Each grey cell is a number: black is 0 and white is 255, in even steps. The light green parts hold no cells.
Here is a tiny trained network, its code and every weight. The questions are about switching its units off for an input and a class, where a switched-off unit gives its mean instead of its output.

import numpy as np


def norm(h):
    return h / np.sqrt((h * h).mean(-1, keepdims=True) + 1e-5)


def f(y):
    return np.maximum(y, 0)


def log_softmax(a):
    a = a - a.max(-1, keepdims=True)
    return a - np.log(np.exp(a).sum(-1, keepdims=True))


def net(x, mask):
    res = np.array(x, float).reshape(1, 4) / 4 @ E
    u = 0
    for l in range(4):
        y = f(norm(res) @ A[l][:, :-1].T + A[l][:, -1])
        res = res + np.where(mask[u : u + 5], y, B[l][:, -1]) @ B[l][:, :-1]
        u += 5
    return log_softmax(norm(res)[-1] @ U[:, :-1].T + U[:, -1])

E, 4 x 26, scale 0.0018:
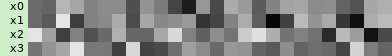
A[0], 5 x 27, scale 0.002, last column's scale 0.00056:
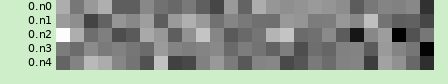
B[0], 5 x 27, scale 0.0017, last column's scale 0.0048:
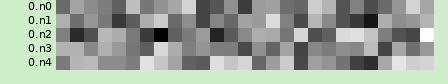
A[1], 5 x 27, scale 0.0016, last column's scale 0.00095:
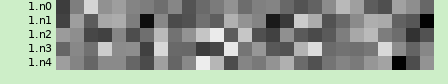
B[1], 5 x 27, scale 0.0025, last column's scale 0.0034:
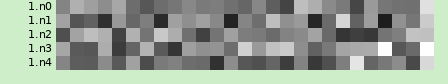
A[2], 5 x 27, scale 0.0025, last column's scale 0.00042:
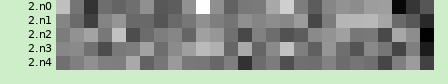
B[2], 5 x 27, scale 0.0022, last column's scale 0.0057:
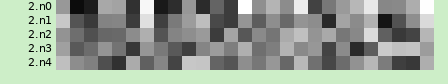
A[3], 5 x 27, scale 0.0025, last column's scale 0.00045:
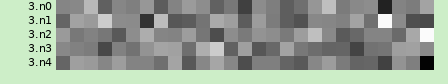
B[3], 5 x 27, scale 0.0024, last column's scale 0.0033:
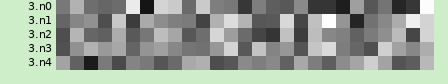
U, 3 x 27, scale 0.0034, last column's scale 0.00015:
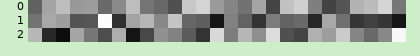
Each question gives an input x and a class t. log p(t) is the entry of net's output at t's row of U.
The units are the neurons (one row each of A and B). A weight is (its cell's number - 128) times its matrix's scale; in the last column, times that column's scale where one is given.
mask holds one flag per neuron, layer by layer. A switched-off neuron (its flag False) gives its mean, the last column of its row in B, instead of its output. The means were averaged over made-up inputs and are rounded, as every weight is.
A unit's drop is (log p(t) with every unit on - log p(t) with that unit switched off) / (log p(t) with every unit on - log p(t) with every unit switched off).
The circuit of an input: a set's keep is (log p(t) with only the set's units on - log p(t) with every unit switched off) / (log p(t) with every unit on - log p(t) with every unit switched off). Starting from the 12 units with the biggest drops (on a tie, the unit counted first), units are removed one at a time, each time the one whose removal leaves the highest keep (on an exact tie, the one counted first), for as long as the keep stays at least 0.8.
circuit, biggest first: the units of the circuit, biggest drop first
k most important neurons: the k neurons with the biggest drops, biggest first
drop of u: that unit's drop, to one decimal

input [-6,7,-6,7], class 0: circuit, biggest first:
(0.n4)
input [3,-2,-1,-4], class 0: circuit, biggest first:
(0.n2 2.n0 3.n2)
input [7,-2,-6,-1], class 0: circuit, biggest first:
(0.n2 2.n0)
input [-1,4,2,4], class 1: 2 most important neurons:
(1.n3 2.n0)
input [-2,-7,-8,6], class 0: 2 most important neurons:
(0.n4 0.n2)
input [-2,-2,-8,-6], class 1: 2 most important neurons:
(2.n0 0.n2)
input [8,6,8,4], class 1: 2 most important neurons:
(1.n3 0.n0)
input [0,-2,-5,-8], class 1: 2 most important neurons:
(2.n0 1.n3)
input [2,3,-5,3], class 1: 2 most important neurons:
(2.n2 3.n0)
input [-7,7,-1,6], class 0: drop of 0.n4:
0.1
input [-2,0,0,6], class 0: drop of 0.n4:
1.3
